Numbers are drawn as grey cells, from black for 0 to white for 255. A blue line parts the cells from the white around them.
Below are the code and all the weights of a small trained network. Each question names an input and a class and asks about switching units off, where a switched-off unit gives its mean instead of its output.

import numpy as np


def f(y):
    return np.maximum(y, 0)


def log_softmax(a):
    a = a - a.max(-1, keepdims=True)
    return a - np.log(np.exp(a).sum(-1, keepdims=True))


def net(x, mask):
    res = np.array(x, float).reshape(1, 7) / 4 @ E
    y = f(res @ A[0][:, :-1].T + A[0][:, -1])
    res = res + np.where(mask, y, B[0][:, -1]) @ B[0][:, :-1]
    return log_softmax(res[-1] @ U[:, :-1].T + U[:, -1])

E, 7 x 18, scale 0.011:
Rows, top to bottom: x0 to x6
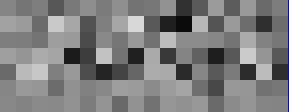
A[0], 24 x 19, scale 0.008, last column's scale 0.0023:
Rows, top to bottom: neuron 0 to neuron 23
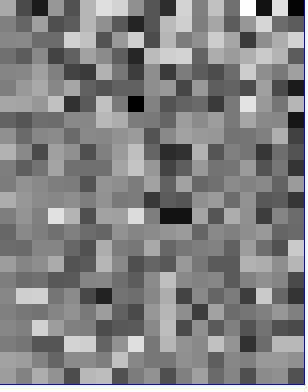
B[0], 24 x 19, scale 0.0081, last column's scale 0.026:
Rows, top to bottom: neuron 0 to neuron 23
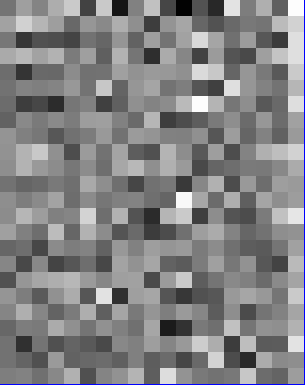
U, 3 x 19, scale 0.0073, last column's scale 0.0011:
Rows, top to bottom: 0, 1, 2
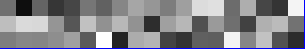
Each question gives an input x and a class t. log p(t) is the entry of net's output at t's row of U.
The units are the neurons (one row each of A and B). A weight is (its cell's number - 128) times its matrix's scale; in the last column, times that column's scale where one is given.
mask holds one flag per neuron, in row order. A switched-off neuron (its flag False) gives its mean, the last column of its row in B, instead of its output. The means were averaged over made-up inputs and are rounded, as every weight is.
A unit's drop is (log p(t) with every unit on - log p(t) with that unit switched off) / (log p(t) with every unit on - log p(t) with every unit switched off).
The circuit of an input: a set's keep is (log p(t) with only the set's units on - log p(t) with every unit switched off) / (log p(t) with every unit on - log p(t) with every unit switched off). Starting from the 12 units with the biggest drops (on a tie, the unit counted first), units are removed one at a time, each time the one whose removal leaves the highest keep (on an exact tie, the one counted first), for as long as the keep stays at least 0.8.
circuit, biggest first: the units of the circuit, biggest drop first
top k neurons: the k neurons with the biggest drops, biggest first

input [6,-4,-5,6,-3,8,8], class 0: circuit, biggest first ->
[neuron 6]
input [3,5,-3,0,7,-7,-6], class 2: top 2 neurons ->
[neuron 18; neuron 5]
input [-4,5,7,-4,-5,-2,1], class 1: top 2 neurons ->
[neuron 13; neuron 9]
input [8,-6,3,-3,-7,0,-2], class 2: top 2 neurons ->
[neuron 0; neuron 13]
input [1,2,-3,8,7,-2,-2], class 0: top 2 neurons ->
[neuron 6; neuron 0]
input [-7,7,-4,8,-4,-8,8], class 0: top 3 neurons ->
[neuron 6; neuron 4; neuron 16]
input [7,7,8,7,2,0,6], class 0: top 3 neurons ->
[neuron 6; neuron 4; neuron 3]
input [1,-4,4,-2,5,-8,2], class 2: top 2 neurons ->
[neuron 13; neuron 18]
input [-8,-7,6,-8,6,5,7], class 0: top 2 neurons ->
[neuron 2; neuron 21]
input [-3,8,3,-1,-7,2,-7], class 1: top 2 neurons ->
[neuron 13; neuron 9]
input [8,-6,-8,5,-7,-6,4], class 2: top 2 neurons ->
[neuron 0; neuron 13]
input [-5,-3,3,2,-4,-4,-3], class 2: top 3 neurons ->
[neuron 0; neuron 13; neuron 9]
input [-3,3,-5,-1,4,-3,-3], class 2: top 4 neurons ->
[neuron 3; neuron 18; neuron 1; neuron 5]
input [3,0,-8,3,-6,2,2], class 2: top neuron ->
[neuron 0]
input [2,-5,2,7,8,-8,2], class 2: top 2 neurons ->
[neuron 18; neuron 5]
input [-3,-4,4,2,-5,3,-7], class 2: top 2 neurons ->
[neuron 0; neuron 13]
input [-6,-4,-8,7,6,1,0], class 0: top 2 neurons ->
[neuron 6; neuron 0]
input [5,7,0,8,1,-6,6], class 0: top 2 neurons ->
[neuron 6; neuron 4]
